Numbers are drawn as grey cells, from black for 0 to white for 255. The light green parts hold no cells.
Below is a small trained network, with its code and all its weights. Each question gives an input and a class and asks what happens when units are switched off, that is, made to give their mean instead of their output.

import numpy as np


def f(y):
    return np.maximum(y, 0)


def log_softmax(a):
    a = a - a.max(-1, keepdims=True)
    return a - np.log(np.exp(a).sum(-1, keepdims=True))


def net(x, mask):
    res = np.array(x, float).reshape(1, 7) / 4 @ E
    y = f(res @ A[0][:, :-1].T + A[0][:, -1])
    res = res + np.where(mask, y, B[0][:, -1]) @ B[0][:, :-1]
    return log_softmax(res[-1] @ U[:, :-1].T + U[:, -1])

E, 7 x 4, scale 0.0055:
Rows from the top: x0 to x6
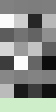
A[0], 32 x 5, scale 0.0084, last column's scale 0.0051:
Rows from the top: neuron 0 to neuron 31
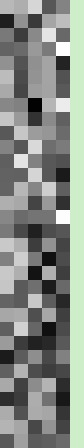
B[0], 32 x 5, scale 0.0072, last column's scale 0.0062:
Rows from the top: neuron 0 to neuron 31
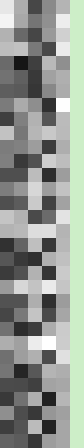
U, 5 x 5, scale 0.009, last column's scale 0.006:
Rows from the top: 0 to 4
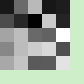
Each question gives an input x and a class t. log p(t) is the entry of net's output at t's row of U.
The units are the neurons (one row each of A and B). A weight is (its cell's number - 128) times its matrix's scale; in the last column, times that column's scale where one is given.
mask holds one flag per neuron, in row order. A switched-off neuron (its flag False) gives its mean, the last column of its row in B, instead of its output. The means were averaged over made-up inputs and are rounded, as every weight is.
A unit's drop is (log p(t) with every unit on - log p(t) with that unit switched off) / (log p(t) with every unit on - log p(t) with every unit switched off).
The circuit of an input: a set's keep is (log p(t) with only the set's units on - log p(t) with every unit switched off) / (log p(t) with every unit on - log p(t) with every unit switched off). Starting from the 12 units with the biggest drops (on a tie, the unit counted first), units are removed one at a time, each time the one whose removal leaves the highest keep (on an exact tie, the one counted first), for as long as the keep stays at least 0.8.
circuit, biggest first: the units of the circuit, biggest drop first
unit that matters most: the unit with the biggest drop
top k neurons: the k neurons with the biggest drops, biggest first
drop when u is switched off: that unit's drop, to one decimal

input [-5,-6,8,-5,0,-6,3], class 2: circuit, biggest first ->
[neuron 1; neuron 3]
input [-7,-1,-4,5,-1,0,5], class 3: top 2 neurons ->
[neuron 20; neuron 24]
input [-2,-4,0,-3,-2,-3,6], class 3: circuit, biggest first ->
[neuron 24; neuron 16]
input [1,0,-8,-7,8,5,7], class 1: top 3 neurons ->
[neuron 23; neuron 18; neuron 26]
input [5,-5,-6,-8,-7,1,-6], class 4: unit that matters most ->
neuron 3
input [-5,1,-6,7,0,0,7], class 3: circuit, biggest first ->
[neuron 20; neuron 24]
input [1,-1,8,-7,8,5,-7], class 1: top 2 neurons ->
[neuron 11; neuron 23]
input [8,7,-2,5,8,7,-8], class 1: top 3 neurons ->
[neuron 11; neuron 18; neuron 23]
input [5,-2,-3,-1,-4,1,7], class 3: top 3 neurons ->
[neuron 24; neuron 20; neuron 16]
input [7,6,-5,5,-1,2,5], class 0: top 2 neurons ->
[neuron 17; neuron 19]
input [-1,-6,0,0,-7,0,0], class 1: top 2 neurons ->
[neuron 2; neuron 7]
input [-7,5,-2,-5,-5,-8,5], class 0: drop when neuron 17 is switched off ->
0.2
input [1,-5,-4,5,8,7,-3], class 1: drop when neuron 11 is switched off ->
0.1
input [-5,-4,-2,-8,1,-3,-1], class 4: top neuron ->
[neuron 1]
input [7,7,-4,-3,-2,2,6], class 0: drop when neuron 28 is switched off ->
0.0
